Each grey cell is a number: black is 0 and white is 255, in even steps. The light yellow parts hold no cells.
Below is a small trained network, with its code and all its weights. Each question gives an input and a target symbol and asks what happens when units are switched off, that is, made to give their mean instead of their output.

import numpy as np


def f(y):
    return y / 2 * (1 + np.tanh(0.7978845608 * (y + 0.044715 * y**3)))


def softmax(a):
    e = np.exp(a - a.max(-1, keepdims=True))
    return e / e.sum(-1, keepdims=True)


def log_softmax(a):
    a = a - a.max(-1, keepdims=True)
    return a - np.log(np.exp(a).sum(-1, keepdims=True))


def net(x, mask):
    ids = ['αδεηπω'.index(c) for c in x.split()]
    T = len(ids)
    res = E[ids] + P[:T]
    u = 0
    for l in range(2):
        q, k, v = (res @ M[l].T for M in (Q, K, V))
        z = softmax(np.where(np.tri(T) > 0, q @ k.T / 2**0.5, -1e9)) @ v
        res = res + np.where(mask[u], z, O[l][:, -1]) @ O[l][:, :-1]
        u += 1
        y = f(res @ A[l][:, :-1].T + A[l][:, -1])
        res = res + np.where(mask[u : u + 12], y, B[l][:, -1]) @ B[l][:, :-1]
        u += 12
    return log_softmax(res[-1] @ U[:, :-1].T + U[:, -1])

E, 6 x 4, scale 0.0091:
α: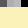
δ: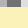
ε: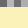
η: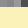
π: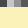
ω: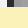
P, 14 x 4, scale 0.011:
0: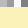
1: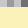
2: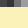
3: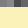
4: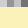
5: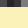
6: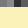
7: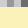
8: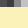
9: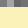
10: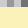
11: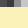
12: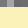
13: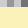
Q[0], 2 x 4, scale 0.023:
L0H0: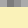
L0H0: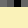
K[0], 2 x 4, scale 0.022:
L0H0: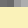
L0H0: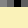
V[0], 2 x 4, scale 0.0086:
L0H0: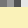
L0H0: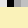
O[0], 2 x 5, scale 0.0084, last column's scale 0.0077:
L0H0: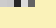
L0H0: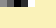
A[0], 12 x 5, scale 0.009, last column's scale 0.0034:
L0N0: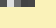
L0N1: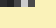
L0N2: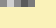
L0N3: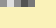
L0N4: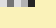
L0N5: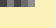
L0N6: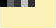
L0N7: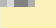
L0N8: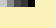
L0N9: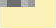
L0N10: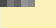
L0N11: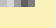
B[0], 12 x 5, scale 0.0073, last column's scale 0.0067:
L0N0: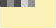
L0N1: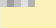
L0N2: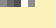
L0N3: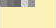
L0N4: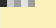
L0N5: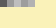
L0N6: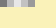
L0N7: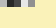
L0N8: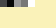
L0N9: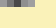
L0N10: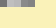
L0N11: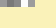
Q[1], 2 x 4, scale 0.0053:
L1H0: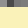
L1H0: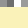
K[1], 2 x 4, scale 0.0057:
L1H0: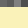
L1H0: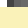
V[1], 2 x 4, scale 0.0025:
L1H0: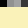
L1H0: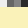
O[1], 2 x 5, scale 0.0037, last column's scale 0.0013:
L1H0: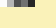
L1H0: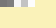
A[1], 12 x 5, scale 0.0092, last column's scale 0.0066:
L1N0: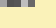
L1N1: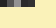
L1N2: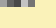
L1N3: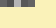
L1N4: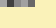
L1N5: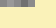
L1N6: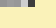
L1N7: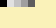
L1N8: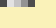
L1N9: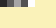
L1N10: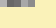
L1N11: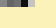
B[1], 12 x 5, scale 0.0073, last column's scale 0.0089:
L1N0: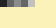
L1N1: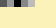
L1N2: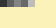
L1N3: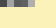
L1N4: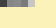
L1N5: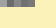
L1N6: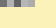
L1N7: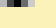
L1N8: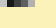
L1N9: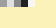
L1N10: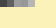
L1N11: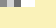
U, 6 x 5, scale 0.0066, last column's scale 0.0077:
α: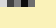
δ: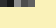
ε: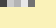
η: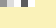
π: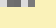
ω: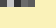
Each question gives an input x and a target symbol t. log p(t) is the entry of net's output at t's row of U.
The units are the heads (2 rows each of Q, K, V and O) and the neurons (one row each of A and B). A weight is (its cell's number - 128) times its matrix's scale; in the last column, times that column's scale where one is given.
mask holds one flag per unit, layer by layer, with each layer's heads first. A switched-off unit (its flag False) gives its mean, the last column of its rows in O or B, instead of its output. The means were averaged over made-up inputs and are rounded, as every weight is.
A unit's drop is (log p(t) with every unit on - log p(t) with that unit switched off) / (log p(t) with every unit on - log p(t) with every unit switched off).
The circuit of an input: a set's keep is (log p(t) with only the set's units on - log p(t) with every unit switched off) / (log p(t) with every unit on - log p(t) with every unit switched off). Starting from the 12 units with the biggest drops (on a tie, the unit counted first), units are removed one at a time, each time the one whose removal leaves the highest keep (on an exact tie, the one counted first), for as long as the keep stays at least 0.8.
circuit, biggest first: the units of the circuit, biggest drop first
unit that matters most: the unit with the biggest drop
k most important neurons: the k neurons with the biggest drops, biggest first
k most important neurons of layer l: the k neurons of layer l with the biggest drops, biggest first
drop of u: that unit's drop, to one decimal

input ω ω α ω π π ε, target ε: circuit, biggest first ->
L0H0
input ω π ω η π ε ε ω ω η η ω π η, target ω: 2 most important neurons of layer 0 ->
L0N8, L0N1
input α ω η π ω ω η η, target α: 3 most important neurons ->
L0N4, L1N7, L1N8
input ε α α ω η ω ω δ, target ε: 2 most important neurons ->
L0N4, L0N7
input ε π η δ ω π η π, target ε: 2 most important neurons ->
L0N7, L0N11
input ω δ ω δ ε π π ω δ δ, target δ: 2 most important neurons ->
L1N11, L0N7
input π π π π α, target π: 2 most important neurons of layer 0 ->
L0N4, L0N8
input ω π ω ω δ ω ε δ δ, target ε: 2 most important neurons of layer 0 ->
L0N1, L0N6
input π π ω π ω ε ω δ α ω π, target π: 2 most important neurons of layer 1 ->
L1N7, L1N8
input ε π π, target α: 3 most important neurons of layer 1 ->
L1N7, L1N8, L1N11
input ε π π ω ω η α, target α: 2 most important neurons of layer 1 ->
L1N7, L1N11
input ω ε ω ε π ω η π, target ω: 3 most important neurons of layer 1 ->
L1N1, L1N9, L1N11
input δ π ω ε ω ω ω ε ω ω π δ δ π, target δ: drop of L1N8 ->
0.0
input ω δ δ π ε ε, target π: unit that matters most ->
L0N6
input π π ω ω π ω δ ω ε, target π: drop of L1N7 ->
0.2
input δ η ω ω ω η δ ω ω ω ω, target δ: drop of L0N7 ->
0.1
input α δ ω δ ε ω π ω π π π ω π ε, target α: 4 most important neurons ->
L1N7, L1N8, L1N11, L0N4
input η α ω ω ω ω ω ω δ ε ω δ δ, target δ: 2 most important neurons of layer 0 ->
L0N7, L0N8
